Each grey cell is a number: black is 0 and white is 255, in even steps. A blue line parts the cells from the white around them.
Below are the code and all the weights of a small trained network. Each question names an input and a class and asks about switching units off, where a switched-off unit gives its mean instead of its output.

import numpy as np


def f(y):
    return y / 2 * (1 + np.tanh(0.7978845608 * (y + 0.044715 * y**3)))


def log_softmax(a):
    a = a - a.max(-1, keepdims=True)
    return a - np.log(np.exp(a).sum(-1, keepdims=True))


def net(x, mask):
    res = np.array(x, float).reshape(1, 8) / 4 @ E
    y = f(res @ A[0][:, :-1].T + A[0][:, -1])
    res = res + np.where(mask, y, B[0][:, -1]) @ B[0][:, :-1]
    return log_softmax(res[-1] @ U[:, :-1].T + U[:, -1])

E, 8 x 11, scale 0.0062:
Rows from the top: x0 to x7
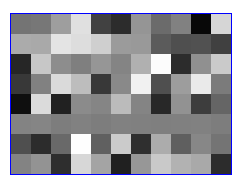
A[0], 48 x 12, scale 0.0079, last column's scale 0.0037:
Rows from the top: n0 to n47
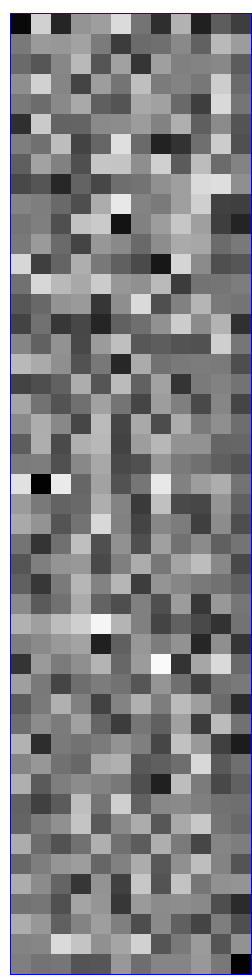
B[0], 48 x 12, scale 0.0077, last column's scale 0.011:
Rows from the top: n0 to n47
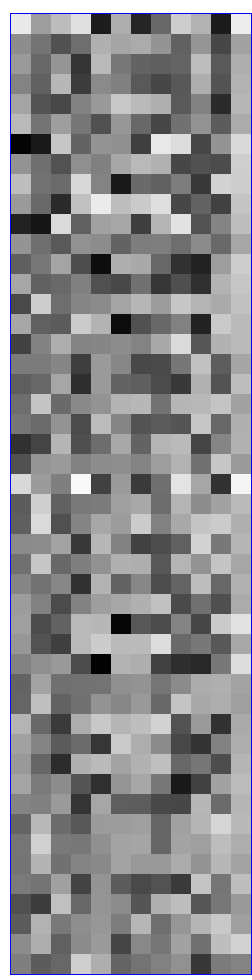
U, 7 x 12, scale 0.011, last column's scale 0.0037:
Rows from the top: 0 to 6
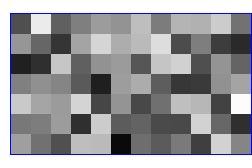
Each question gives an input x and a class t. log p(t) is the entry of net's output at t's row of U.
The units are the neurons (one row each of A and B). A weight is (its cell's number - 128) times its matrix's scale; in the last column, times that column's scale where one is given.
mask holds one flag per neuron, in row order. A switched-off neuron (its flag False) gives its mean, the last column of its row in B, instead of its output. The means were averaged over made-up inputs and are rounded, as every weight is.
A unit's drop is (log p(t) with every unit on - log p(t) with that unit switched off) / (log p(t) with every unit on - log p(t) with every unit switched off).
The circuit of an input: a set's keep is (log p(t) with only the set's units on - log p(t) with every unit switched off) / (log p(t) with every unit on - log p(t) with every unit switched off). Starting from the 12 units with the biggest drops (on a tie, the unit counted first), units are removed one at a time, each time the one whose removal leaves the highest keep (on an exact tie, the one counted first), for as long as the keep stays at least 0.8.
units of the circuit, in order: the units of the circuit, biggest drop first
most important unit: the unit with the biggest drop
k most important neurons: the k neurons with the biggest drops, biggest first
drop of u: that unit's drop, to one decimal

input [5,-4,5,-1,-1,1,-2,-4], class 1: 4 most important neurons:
[n4 n35 n12 n31]
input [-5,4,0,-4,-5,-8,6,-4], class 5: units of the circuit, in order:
[n28]
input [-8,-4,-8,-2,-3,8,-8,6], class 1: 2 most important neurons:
[n9 n37]
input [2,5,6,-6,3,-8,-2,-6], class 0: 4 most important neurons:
[n25 n24 n10 n45]
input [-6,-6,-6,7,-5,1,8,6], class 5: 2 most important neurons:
[n26 n39]
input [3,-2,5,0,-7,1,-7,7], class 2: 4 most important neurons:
[n10 n21 n0 n44]
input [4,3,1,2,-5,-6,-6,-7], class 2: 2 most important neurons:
[n6 n0]
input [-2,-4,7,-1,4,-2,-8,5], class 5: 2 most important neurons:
[n20 n3]
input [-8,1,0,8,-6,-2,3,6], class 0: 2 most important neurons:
[n40 n27]
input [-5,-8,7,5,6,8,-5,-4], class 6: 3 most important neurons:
[n15 n8 n12]
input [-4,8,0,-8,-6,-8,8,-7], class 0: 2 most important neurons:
[n24 n25]
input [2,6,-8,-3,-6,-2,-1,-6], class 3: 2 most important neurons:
[n12 n38]
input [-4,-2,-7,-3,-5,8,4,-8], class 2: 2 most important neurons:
[n6 n16]
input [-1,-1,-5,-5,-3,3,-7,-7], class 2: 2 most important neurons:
[n6 n16]
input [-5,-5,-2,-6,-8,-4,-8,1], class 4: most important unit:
n23
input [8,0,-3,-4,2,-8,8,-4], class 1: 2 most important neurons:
[n31 n35]
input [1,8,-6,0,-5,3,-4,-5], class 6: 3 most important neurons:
[n30 n32 n46]
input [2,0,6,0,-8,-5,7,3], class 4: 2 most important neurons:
[n23 n12]
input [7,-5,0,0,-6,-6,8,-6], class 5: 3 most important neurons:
[n26 n18 n2]
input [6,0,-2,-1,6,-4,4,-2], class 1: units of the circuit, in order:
[n35]
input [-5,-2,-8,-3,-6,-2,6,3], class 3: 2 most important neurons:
[n12 n36]
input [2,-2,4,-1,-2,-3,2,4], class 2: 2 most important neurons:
[n21 n12]
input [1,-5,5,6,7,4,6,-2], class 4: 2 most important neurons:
[n0 n5]
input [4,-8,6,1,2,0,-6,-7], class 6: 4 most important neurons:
[n15 n8 n10 n21]
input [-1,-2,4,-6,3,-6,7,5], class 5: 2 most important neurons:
[n18 n39]
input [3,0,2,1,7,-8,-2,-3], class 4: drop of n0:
0.2
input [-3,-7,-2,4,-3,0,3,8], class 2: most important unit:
n10
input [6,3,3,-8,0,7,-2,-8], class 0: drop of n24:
0.1
